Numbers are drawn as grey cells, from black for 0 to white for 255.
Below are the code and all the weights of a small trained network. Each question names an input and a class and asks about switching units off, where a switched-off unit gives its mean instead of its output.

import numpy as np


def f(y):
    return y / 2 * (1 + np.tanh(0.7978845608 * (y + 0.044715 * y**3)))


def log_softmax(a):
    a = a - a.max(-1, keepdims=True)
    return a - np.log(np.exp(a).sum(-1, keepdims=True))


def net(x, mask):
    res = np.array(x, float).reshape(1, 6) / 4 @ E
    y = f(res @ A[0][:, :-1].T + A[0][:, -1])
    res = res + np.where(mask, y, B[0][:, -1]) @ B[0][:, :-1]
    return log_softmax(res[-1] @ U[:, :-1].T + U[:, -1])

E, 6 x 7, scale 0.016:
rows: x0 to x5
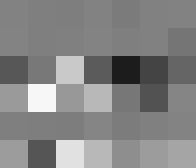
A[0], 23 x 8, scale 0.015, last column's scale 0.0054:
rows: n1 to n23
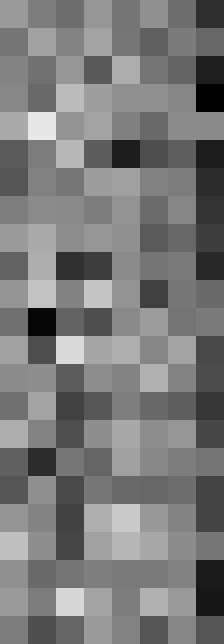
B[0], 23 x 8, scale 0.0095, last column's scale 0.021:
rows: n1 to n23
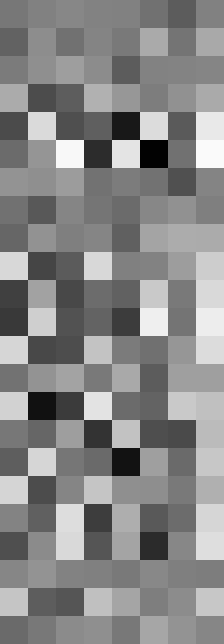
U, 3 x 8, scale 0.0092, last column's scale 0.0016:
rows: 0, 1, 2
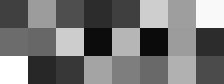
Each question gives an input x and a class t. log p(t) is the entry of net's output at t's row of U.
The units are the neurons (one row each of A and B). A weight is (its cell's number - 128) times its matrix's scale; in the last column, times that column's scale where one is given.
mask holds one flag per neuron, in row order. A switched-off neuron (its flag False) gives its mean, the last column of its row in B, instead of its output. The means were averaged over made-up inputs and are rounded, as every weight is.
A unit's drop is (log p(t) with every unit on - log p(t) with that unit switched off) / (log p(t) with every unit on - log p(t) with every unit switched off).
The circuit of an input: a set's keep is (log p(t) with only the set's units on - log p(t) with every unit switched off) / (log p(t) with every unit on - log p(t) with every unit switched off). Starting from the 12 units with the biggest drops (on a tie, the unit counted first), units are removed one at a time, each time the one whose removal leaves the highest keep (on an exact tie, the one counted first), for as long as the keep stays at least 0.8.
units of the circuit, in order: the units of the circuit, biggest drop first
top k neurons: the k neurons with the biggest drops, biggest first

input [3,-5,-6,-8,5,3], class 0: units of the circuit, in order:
[n12]
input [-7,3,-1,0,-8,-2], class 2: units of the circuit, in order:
[n6 n12]
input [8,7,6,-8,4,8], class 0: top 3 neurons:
[n12 n17 n15]
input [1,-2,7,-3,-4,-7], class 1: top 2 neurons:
[n6 n13]
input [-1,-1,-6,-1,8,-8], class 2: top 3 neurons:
[n10 n15 n6]
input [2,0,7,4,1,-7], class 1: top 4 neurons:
[n6 n13 n22 n4]
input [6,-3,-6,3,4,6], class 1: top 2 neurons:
[n20 n19]
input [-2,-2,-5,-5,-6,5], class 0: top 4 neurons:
[n12 n6 n17 n15]
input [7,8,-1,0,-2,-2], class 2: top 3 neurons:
[n6 n12 n5]
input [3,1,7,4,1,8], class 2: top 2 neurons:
[n13 n22]
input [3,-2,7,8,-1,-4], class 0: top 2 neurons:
[n5 n11]
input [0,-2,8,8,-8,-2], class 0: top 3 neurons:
[n5 n11 n20]
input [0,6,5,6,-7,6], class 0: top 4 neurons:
[n5 n11 n15 n10]
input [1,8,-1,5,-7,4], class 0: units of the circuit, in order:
[n5]
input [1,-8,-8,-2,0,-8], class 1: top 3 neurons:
[n20 n19 n16]
